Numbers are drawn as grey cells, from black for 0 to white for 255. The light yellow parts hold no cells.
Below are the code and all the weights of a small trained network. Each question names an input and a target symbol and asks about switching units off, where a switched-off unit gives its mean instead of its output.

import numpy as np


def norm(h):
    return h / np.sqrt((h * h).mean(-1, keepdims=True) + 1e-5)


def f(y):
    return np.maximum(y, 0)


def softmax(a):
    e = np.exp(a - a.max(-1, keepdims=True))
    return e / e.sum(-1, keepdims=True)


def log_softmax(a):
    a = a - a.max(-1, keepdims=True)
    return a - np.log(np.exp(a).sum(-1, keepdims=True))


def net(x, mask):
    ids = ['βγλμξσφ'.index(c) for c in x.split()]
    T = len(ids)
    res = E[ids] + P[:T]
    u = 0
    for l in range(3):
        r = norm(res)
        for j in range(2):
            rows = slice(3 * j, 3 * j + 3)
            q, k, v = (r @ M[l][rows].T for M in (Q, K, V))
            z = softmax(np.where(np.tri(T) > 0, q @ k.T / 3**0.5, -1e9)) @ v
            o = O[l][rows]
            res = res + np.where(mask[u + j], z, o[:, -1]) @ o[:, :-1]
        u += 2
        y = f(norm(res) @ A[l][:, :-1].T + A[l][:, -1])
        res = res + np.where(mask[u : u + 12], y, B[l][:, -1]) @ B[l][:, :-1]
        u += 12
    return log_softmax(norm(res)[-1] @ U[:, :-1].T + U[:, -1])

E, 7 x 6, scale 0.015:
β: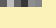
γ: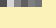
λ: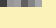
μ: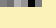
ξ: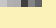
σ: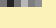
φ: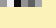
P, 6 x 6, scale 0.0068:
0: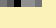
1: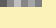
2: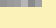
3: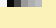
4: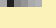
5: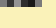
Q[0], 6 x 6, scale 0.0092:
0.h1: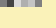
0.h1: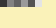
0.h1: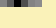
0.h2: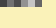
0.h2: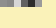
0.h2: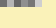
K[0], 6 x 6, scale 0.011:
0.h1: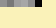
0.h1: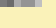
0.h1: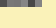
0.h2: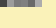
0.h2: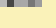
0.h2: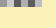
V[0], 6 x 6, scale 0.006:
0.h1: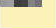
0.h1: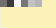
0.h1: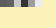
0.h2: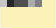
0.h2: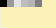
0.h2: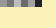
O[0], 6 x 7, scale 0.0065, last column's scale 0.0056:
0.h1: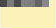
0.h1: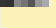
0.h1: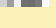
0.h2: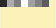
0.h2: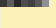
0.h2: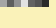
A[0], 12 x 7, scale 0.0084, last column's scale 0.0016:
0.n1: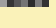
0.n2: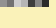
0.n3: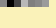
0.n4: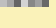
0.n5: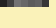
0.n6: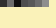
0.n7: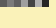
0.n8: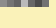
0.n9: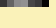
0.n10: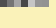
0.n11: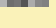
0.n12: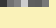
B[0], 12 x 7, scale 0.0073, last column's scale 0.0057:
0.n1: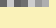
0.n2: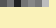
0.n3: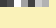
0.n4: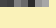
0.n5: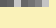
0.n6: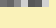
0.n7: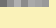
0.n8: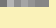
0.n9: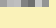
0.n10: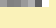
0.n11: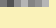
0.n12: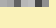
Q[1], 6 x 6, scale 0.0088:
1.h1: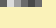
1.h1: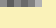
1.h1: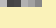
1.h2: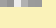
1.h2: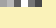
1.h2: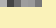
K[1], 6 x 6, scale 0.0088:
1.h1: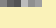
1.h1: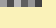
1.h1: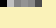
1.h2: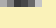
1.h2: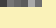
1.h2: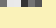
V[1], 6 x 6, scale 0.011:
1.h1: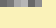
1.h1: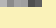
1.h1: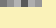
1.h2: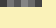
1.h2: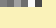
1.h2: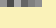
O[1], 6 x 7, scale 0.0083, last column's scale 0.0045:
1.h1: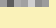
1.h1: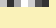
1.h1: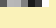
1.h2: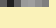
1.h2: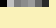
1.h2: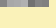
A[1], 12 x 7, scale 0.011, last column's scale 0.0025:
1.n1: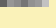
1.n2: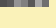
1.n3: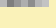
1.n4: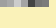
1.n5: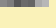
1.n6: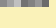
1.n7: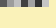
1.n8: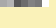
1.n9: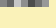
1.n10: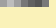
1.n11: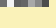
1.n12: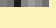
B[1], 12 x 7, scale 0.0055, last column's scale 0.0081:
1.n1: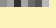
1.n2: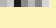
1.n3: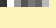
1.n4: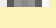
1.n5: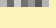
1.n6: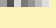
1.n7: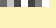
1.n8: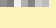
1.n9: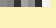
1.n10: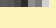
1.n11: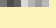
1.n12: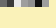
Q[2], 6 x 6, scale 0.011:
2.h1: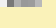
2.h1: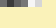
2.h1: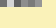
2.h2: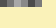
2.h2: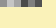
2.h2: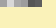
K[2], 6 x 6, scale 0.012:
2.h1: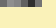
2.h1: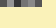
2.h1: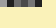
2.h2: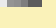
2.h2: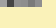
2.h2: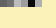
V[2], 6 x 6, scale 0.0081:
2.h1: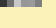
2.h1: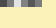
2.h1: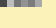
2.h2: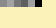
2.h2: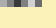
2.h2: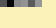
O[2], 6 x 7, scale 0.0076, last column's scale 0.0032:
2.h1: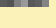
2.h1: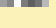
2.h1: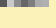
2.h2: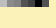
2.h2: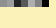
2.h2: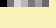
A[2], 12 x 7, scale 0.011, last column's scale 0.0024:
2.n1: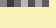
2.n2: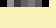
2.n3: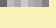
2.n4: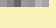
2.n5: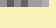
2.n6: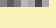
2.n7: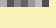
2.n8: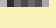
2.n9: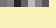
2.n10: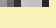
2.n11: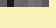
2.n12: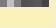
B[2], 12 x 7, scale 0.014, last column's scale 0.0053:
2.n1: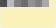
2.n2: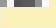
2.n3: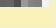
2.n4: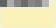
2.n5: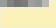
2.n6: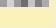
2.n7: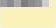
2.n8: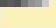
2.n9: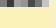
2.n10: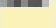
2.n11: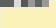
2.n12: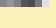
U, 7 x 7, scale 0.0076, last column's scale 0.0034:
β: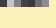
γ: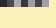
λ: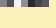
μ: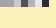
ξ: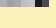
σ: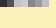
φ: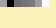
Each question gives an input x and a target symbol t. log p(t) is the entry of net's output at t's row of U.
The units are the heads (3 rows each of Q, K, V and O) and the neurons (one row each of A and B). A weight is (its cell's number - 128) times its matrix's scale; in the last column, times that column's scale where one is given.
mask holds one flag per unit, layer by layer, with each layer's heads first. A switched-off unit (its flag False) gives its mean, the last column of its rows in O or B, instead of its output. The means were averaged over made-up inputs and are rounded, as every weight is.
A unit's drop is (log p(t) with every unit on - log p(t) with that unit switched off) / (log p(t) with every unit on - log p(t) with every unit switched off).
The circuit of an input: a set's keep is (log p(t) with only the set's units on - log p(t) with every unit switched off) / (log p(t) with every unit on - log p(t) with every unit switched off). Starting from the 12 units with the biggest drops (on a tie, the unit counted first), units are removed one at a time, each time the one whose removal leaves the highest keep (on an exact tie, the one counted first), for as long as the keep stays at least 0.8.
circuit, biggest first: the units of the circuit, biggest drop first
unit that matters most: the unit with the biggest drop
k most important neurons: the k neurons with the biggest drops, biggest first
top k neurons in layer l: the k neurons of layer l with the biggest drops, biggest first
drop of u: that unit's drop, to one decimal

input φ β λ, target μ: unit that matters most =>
0.h2
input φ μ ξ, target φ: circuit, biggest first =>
1.h2; 2.n8
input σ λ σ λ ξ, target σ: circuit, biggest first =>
2.h2; 0.h2
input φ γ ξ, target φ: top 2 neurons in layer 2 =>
2.n8; 2.n2
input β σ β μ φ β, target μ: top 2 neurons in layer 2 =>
2.n7; 2.n4
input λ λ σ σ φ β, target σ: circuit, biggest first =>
2.h2; 0.n3
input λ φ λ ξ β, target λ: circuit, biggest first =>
1.h1; 2.n2
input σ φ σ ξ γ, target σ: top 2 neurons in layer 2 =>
2.n3; 2.n2
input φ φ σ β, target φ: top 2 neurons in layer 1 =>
1.n11; 1.n7
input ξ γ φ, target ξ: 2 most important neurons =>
1.n12; 2.n6
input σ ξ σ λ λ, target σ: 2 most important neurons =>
2.n3; 2.n2
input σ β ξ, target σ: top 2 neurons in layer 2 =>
2.n3; 2.n2
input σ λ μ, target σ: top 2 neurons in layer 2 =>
2.n3; 2.n2
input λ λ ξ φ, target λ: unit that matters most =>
0.h1
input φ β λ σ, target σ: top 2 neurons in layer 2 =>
2.n2; 2.n12
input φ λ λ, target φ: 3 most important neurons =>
0.n4; 0.n1; 0.n10
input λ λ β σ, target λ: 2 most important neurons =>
0.n3; 0.n2
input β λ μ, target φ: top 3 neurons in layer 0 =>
0.n2; 0.n3; 0.n10
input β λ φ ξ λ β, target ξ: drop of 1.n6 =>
-0.1
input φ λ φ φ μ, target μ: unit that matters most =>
1.h2
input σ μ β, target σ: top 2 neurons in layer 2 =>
2.n3; 2.n2
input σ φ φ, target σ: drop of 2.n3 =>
0.2
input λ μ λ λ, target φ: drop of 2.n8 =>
0.3
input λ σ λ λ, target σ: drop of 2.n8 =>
-0.1
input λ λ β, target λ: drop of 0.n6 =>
0.2
